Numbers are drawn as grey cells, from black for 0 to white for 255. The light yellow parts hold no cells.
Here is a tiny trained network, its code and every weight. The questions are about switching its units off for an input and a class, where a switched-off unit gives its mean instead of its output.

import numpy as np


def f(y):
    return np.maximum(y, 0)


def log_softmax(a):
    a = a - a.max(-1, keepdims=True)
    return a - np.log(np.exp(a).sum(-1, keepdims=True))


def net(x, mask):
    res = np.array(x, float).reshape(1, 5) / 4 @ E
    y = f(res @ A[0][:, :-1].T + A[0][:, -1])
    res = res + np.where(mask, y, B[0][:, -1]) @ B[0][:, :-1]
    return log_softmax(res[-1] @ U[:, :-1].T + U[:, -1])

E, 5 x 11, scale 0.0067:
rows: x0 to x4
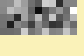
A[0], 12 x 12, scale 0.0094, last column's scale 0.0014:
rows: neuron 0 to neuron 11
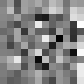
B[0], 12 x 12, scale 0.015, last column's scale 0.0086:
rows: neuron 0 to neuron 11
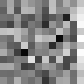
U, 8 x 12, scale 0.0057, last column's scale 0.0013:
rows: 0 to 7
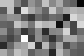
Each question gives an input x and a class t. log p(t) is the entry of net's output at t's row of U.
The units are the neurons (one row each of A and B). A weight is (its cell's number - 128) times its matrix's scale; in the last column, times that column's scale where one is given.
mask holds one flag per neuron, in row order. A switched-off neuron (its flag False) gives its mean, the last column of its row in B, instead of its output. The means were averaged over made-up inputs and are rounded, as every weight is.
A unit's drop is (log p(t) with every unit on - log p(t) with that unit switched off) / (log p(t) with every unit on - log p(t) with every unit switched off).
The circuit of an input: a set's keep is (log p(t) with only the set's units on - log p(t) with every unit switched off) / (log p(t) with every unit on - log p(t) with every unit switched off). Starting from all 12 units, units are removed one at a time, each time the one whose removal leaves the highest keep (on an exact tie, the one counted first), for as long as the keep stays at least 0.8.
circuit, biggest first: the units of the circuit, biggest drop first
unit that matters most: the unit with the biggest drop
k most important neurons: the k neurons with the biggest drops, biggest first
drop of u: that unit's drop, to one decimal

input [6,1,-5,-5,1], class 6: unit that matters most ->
neuron 8
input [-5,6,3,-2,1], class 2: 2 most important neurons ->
[neuron 2; neuron 9]
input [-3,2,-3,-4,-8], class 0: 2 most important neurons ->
[neuron 4; neuron 8]
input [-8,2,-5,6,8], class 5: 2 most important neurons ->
[neuron 6; neuron 7]
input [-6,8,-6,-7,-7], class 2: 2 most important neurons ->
[neuron 9; neuron 2]
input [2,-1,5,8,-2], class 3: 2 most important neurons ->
[neuron 5; neuron 7]
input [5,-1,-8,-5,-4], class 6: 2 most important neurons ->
[neuron 8; neuron 7]
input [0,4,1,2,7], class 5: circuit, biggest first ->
[neuron 6; neuron 7]
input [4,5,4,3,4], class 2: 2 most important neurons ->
[neuron 2; neuron 0]
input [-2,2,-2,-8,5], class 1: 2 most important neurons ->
[neuron 1; neuron 0]
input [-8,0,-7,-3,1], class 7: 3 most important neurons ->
[neuron 4; neuron 8; neuron 3]
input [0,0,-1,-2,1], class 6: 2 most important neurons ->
[neuron 7; neuron 5]
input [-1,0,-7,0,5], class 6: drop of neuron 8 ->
0.6
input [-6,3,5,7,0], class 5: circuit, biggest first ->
[neuron 6]
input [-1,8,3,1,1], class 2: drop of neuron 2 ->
0.2
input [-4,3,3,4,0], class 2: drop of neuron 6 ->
-0.1
